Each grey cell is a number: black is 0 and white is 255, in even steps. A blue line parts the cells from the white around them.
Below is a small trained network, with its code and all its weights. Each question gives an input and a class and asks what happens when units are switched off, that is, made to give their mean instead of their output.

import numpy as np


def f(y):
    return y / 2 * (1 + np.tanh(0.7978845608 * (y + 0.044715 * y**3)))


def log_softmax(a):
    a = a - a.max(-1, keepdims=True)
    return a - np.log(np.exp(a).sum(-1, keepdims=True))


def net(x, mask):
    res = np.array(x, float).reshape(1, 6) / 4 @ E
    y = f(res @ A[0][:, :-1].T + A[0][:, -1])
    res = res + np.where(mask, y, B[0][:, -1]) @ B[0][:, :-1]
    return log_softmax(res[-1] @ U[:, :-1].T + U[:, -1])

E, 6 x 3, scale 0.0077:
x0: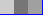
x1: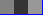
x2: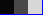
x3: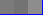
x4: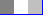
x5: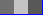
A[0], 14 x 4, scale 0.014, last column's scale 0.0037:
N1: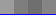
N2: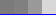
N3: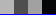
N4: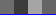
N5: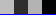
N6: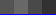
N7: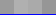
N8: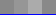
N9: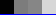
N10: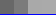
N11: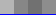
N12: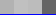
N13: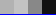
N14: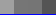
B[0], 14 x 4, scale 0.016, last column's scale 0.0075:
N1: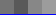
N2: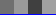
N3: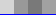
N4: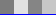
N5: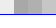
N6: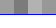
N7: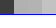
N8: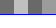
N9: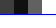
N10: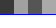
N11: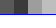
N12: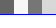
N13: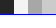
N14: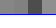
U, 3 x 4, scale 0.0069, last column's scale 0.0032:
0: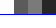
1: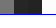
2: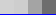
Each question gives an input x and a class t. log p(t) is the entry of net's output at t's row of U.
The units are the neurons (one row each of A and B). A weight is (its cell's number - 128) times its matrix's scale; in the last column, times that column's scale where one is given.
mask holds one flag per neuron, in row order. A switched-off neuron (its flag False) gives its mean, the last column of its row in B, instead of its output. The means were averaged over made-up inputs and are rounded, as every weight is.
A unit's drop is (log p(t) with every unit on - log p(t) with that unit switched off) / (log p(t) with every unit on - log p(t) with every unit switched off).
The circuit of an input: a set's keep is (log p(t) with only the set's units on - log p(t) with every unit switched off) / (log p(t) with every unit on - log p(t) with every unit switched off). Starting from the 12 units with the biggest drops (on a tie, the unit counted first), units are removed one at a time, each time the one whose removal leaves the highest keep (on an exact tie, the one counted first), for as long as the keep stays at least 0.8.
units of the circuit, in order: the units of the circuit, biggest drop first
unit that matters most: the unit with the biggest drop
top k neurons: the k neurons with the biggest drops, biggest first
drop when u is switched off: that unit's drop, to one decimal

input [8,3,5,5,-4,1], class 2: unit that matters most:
N4
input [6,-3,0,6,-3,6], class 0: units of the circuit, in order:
(N9; N13; N12; N4)
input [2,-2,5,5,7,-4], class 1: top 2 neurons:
(N9; N5)
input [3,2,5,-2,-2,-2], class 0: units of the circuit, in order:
(N5; N13)
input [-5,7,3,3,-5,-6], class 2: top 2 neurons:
(N4; N5)
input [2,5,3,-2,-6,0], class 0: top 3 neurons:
(N13; N12; N7)
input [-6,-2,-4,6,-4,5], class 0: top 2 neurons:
(N9; N6)
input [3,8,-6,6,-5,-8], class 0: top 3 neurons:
(N13; N12; N7)
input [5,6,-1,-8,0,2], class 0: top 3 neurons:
(N13; N12; N4)
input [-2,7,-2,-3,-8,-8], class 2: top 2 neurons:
(N4; N9)
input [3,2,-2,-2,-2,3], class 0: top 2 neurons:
(N9; N10)
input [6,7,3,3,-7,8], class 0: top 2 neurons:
(N13; N12)
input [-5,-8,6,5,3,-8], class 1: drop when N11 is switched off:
0.0
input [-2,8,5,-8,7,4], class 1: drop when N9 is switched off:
0.1
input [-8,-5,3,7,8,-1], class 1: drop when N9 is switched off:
0.7
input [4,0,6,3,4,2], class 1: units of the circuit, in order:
(N9)
